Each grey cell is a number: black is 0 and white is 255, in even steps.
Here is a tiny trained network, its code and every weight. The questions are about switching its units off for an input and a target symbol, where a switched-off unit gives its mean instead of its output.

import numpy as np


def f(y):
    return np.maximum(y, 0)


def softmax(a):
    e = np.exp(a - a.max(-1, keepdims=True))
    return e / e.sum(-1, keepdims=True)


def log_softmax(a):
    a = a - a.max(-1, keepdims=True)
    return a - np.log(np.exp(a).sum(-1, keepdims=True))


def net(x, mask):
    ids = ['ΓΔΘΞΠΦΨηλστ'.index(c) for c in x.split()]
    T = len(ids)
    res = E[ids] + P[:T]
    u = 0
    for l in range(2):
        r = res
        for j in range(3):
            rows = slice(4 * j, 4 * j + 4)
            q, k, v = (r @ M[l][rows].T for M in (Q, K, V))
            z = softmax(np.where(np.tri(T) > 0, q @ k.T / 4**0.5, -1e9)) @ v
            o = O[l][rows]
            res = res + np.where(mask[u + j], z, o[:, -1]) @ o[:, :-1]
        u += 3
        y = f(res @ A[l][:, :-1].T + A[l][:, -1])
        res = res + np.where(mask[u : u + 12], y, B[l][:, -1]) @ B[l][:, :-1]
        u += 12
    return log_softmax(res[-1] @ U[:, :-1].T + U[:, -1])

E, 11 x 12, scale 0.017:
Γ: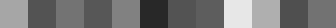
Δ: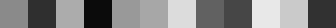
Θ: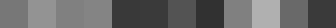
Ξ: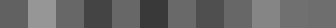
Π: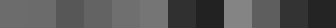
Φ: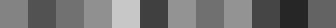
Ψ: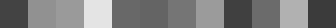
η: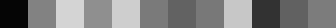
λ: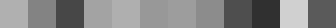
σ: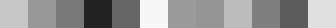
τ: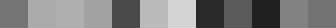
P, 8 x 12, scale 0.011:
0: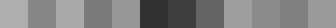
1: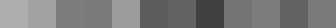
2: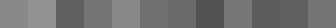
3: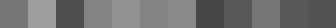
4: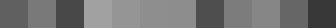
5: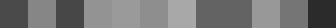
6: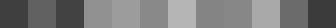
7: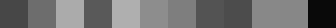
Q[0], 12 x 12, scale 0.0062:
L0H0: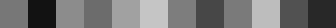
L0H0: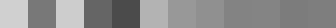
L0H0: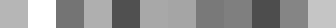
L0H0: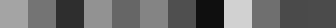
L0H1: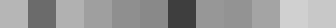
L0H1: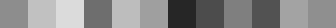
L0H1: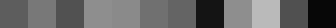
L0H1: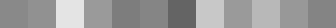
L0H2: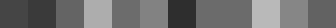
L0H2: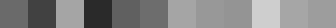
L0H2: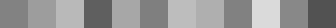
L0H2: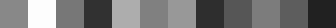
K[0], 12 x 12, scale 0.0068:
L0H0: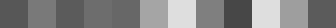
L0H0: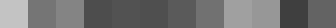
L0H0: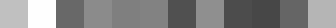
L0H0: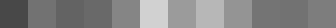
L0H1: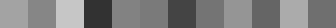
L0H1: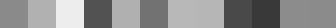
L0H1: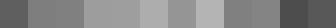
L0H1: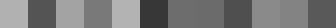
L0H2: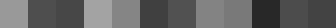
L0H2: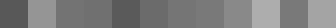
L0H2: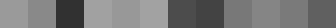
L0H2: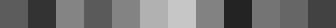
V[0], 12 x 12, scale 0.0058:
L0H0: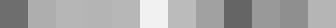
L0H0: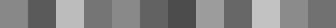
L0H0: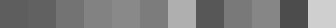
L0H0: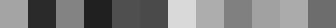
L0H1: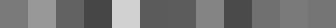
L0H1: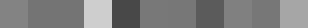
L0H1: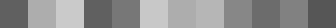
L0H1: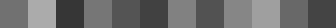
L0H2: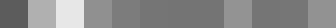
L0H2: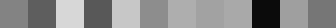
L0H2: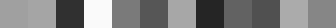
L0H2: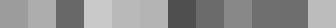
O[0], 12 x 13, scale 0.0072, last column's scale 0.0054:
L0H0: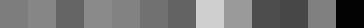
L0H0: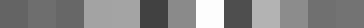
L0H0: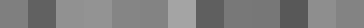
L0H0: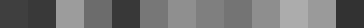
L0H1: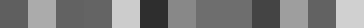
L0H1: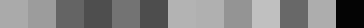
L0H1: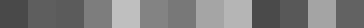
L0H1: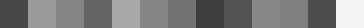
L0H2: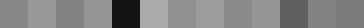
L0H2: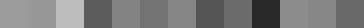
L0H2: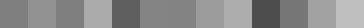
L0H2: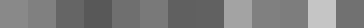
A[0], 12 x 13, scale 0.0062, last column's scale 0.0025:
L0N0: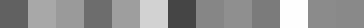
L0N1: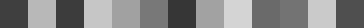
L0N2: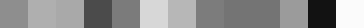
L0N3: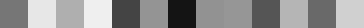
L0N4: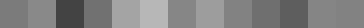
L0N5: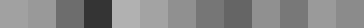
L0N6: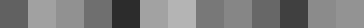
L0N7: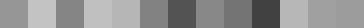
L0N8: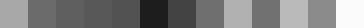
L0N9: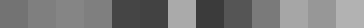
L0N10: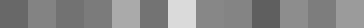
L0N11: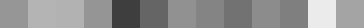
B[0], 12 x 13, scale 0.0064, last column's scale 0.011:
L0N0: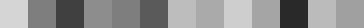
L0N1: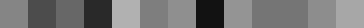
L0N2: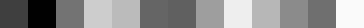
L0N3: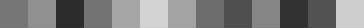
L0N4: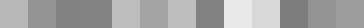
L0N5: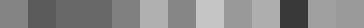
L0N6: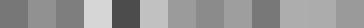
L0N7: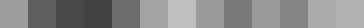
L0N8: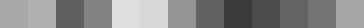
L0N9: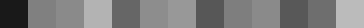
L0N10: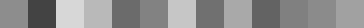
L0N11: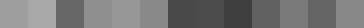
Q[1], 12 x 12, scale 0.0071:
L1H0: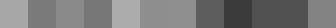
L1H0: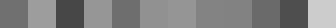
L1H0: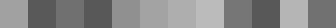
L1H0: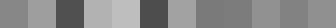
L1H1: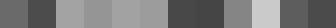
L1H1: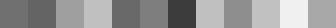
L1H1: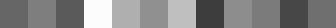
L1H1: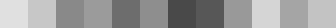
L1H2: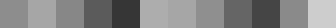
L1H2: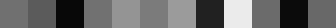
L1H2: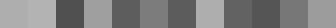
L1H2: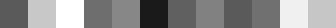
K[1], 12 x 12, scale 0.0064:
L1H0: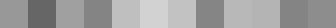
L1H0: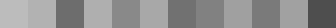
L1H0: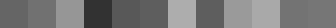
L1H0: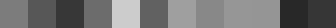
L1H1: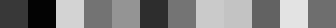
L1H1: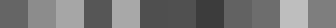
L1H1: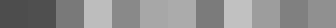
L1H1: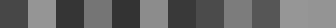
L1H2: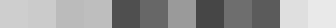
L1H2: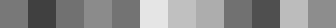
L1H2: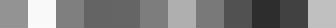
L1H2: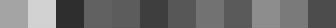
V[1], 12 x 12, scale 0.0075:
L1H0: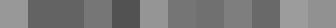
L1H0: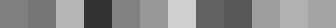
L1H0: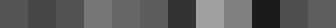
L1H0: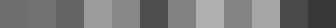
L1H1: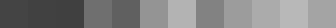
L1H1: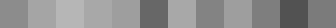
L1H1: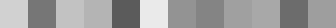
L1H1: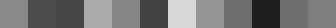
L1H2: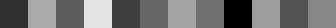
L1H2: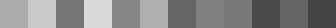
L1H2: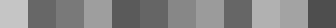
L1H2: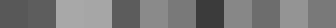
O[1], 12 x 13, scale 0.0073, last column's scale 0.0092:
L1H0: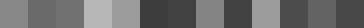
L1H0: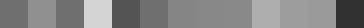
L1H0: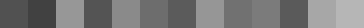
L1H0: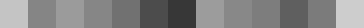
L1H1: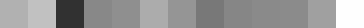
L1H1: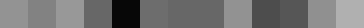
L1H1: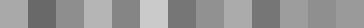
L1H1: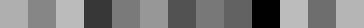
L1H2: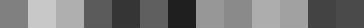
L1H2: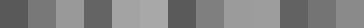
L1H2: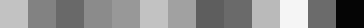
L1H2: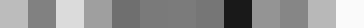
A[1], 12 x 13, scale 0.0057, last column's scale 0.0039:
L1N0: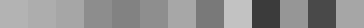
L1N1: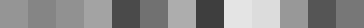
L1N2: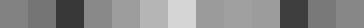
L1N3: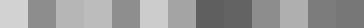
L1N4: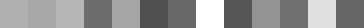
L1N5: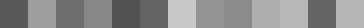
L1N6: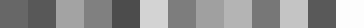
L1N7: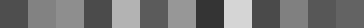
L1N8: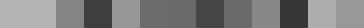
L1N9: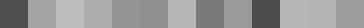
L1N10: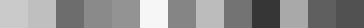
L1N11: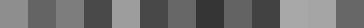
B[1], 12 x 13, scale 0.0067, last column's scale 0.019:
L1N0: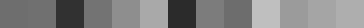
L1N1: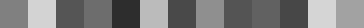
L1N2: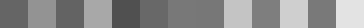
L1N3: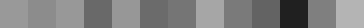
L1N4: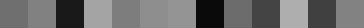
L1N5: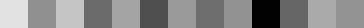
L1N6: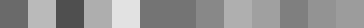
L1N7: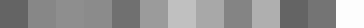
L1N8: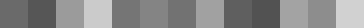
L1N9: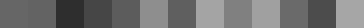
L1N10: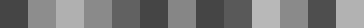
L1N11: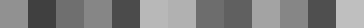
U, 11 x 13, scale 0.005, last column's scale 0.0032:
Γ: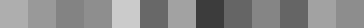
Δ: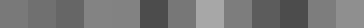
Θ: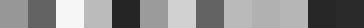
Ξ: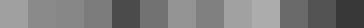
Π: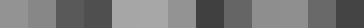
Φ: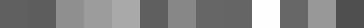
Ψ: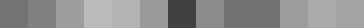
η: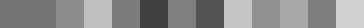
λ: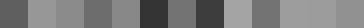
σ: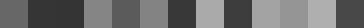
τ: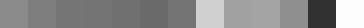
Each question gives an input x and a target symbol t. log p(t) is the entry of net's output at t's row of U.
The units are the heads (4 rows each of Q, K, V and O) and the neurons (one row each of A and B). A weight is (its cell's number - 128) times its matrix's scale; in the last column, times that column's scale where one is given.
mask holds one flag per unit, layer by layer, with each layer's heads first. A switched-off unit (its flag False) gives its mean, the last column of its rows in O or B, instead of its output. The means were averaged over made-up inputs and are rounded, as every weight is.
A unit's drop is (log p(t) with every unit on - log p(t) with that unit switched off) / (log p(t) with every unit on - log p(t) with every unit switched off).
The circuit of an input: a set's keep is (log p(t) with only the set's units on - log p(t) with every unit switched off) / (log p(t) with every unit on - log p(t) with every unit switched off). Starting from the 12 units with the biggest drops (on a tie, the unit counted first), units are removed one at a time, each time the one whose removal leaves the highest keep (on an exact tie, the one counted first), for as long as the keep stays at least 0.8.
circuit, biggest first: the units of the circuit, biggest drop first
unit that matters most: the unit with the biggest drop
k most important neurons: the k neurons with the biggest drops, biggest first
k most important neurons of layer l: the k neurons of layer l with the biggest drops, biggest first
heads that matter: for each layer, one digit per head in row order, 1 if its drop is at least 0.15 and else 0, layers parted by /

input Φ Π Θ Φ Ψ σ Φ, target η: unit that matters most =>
L0N2
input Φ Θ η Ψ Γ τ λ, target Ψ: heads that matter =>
001 / 011
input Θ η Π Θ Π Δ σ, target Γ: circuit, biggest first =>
(L1H2, L1H1, L1N3, L0N2)
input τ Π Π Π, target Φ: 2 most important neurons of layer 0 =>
(L0N11, L0N2)
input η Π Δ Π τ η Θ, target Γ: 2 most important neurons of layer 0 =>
(L0N2, L0N8)
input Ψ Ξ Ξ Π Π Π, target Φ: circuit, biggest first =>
(L0N2, L1H1, L0H1, L0H0)
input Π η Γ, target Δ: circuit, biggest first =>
(L1H2, L1H1, L0H0)
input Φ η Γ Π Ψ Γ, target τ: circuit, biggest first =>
(L1H2, L0N3, L0H0)
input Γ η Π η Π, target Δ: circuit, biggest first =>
(L1H2, L1H1, L0H1)
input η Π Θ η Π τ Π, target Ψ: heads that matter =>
000 / 011
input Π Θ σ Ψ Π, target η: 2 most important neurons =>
(L0N5, L1N2)
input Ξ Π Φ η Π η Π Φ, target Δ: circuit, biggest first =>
(L1H2, L0H0, L1H1)
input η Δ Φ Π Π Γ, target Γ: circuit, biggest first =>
(L1H2, L0N2, L0N8)
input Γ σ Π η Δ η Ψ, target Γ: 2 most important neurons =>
(L0N2, L1N5)
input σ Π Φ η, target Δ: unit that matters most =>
L0N11
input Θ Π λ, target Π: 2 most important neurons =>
(L0N7, L1N0)
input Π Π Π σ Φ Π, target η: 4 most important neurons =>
(L0N2, L0N5, L1N2, L0N4)
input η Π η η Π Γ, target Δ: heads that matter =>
100 / 011
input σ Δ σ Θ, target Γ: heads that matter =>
000 / 011
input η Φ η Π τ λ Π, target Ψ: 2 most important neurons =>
(L0N6, L0N2)
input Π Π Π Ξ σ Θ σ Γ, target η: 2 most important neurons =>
(L1N2, L0N2)
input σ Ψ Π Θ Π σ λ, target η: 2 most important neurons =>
(L1N2, L0N5)
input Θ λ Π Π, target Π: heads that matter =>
000 / 011
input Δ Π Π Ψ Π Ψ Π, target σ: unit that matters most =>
L1H0
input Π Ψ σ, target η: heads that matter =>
000 / 001
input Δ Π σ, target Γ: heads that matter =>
101 / 011
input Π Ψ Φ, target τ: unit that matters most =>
L1H2
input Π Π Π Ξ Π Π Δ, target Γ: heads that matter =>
100 / 011
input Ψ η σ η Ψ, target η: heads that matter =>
101 / 011
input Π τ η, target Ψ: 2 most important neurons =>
(L0N2, L0N6)
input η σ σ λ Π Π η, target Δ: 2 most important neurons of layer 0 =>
(L0N10, L0N11)
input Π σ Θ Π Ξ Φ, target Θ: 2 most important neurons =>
(L1N11, L0N10)
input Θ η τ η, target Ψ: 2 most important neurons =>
(L0N6, L0N2)
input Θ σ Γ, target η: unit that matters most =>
L1N2
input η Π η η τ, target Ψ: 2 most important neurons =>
(L1N6, L1N0)
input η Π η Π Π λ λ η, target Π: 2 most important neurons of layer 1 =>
(L1N0, L1N11)
